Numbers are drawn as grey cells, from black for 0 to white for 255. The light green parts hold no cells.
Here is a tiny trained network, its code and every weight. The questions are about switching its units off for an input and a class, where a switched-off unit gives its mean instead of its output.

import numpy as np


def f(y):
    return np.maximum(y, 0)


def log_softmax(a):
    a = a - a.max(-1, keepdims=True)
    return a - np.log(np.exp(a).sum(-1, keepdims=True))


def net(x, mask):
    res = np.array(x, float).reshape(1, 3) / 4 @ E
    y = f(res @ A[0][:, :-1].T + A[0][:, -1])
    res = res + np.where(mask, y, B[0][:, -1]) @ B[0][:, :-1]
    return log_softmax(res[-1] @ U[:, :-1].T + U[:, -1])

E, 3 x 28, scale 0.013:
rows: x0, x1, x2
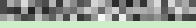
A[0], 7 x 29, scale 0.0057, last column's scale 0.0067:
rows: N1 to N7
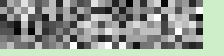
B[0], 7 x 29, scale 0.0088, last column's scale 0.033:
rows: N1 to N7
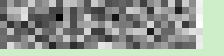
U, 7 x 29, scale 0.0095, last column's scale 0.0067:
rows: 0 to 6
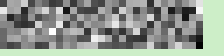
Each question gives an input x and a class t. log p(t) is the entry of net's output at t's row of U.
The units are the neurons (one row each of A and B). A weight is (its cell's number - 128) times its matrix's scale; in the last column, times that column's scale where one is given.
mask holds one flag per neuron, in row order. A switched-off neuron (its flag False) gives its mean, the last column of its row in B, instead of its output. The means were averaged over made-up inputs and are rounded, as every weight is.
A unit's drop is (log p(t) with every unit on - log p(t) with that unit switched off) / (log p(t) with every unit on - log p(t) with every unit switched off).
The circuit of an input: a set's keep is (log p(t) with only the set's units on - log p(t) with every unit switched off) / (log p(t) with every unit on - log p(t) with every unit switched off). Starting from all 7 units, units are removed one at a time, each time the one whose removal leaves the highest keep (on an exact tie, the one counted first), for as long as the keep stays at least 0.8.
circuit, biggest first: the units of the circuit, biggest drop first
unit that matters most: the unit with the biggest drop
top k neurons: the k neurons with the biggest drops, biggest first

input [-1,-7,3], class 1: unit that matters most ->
N1
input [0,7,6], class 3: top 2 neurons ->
N2; N5
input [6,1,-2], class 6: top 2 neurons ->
N3; N2
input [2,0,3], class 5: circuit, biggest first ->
N2; N5
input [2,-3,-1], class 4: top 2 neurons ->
N7; N5
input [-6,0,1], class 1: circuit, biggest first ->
N3; N5; N4; N2
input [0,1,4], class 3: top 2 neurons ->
N3; N2
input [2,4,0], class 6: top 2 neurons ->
N2; N7
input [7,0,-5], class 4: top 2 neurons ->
N1; N2
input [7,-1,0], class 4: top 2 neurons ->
N1; N4
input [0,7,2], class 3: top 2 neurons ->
N5; N2
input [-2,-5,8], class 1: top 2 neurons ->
N1; N3
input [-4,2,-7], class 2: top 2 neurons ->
N4; N3
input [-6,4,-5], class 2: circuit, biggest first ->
N4
